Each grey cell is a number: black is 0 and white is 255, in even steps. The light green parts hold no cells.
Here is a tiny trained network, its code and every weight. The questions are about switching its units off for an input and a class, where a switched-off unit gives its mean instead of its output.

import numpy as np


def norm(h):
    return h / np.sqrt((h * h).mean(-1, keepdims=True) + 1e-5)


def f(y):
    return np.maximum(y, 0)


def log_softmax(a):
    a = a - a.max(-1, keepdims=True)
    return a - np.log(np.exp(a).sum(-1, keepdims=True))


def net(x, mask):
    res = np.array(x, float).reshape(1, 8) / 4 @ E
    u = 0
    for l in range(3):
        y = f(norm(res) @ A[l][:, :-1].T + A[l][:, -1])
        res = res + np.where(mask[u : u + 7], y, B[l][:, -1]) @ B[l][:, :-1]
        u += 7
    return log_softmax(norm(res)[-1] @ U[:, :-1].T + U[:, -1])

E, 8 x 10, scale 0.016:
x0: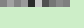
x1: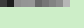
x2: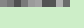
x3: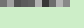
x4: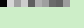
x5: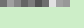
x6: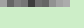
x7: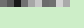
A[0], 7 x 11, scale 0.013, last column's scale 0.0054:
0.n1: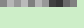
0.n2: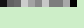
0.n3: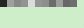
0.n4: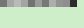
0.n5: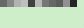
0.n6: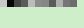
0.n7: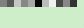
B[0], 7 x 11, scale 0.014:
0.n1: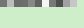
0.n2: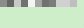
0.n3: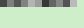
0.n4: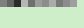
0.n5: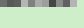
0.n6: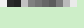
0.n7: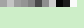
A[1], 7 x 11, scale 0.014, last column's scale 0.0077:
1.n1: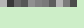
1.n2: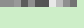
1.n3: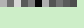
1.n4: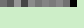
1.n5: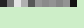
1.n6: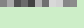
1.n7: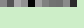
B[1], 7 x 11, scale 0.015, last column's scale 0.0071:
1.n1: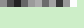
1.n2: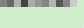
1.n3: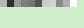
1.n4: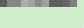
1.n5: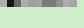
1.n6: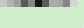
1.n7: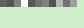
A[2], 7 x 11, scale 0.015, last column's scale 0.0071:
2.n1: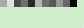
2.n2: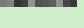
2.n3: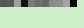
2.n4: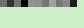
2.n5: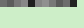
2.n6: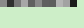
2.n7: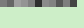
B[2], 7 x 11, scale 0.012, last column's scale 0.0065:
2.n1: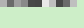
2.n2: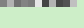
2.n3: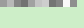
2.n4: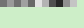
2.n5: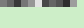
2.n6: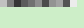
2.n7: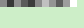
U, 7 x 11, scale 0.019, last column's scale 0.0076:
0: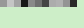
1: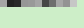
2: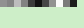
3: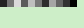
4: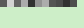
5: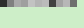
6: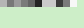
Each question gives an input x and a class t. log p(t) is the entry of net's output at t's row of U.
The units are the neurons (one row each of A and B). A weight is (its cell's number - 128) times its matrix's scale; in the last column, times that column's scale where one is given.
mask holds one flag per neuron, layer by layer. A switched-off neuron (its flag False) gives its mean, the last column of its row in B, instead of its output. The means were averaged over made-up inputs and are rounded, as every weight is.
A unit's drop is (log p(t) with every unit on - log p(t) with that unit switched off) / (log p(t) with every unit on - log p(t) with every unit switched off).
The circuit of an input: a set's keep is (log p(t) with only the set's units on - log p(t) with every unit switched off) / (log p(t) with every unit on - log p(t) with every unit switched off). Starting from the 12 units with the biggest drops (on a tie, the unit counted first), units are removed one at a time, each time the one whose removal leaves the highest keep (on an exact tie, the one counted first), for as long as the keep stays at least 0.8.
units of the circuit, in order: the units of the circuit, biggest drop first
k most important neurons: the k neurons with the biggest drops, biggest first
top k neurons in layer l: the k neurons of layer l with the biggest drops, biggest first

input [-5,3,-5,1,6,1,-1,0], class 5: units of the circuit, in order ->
[0.n2]
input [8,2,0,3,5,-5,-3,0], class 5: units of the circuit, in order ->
[0.n7 0.n6]
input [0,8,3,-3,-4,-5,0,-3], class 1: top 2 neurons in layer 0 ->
[0.n6 0.n1]
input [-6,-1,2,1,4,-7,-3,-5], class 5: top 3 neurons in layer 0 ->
[0.n7 0.n3 0.n2]
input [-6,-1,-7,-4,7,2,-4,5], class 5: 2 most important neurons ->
[0.n2 0.n3]
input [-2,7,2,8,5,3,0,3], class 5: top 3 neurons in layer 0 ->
[0.n6 0.n2 0.n5]
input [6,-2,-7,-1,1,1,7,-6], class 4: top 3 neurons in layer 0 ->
[0.n5 0.n4 0.n2]
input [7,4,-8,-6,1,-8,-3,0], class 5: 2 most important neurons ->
[0.n5 0.n2]
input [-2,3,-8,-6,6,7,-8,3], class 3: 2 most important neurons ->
[0.n3 0.n2]
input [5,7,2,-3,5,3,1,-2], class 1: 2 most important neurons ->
[1.n5 2.n6]
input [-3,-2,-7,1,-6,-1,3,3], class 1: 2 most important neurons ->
[0.n6 0.n1]
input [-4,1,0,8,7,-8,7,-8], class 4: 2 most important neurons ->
[0.n1 0.n2]
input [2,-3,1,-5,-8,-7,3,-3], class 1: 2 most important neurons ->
[0.n6 0.n7]
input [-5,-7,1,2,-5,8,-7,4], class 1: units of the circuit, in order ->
[0.n7]
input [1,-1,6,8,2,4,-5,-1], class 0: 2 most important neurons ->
[1.n6 0.n7]
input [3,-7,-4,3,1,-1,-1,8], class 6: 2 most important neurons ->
[2.n1 0.n2]
